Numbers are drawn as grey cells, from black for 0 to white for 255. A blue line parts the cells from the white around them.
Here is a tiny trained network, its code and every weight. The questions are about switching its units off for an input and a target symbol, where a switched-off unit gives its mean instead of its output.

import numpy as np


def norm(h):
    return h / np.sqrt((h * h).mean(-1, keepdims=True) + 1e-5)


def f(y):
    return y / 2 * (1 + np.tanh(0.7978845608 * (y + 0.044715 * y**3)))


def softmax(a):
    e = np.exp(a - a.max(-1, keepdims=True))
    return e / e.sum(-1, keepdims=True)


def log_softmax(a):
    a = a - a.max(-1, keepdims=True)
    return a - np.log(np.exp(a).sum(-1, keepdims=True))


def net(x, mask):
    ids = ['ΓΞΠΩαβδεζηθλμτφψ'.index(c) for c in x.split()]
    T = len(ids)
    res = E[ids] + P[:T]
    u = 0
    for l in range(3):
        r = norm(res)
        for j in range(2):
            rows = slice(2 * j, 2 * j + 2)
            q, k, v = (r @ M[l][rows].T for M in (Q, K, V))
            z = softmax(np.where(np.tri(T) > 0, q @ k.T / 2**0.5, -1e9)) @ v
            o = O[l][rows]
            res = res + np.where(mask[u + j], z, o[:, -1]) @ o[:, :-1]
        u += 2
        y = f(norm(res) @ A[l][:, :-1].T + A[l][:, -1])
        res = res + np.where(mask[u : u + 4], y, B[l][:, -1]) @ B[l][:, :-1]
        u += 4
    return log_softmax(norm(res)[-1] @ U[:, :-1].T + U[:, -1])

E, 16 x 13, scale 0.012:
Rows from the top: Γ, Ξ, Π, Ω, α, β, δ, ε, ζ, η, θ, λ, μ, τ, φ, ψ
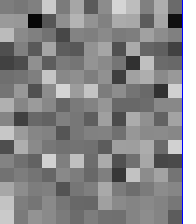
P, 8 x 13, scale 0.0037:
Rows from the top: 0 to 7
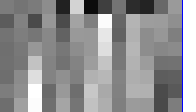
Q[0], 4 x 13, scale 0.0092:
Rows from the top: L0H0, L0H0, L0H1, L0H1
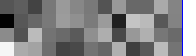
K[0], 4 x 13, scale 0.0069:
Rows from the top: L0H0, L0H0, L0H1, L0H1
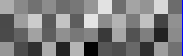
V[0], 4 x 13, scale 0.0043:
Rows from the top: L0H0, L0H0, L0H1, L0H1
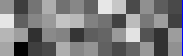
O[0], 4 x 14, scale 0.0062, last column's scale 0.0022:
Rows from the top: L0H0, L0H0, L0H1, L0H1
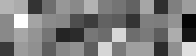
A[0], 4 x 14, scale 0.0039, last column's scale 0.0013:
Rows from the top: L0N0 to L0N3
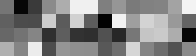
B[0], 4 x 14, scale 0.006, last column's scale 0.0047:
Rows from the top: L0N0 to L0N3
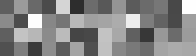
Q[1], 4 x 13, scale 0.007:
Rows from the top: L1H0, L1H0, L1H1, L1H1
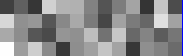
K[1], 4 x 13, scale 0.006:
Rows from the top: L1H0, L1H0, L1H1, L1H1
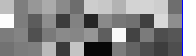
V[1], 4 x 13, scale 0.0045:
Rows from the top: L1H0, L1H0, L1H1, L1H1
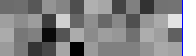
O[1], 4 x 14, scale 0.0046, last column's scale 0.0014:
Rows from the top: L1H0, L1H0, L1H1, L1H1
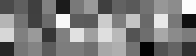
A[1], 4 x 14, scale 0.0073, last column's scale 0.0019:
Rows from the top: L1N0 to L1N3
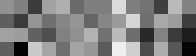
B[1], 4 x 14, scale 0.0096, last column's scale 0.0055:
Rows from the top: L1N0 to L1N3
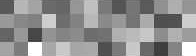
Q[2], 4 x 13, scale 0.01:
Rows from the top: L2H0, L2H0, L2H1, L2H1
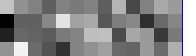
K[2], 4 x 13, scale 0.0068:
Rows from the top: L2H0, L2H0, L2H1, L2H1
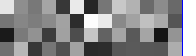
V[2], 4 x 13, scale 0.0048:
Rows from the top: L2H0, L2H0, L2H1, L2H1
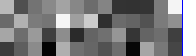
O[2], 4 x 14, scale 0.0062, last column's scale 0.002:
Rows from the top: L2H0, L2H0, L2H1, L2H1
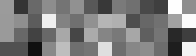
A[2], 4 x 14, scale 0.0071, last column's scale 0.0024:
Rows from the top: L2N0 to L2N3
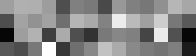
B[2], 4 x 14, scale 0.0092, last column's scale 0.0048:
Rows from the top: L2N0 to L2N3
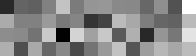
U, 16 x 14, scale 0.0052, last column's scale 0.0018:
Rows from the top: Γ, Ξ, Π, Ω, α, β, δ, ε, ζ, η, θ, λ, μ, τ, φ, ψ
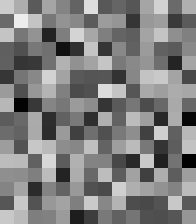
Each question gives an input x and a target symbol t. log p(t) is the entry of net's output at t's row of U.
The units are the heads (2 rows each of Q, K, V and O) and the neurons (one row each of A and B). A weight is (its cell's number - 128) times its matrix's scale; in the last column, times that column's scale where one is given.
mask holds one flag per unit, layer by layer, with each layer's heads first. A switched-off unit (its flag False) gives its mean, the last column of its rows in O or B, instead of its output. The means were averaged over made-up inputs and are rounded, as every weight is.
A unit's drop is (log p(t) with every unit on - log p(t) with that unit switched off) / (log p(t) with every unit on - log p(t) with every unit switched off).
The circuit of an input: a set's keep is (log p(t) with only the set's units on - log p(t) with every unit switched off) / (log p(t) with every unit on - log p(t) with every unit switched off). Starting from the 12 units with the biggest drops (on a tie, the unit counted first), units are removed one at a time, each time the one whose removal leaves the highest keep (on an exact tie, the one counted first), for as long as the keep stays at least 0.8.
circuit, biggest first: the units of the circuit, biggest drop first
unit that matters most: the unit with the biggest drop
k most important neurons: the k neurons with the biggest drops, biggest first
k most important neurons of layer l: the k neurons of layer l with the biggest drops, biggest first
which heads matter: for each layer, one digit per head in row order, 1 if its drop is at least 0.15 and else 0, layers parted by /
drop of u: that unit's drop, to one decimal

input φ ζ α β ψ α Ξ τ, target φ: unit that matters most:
L0H0
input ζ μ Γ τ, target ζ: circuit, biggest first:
(L0H1, L2H0, L0N0, L2N2)
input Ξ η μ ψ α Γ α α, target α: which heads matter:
00 / 00 / 00
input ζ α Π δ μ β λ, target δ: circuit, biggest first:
(L0H1, L2N3, L1N3)
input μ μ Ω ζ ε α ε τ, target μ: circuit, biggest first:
(L0H0, L2N2, L1N3)
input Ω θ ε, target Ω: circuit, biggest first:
(L1H0, L1N3, L0H1)
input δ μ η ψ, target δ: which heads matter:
01 / 00 / 00
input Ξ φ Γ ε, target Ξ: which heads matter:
10 / 00 / 10
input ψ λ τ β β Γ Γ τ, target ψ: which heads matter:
10 / 00 / 01
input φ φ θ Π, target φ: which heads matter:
11 / 00 / 00
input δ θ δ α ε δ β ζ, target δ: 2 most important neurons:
(L2N3, L1N3)
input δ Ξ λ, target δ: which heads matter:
00 / 00 / 00
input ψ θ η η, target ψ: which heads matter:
10 / 00 / 01
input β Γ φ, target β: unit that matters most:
L1H1
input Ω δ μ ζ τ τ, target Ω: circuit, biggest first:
(L0H1, L1H0, L1N3)
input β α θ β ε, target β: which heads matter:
10 / 01 / 00
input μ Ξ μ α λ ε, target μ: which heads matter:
10 / 00 / 00
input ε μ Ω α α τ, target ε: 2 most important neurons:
(L1N3, L0N0)
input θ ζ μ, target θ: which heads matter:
10 / 00 / 00
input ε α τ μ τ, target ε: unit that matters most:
L2H0
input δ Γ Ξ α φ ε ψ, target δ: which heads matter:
00 / 00 / 00
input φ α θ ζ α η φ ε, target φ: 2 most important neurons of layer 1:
(L1N0, L1N3)
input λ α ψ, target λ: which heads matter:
10 / 00 / 00
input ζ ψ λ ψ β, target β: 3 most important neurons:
(L0N0, L1N3, L2N2)
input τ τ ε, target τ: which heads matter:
10 / 00 / 00
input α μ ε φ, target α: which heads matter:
01 / 00 / 00
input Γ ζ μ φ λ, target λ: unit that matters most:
L0H0
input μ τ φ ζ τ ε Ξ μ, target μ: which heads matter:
00 / 00 / 00
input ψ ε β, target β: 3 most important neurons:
(L0N0, L2N2, L1N3)
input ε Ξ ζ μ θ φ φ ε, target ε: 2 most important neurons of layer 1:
(L1N3, L1N1)
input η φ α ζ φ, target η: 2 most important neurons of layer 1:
(L1N3, L1N1)
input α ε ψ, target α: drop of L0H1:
0.2
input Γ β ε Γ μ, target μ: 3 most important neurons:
(L2N2, L1N3, L0N2)
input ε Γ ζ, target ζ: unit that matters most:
L0H1
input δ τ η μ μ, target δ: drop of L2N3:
0.2
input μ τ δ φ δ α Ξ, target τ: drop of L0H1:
0.1
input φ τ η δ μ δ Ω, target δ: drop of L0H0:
0.0
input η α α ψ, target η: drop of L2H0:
0.2
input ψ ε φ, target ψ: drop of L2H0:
0.1
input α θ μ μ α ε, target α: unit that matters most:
L0H1
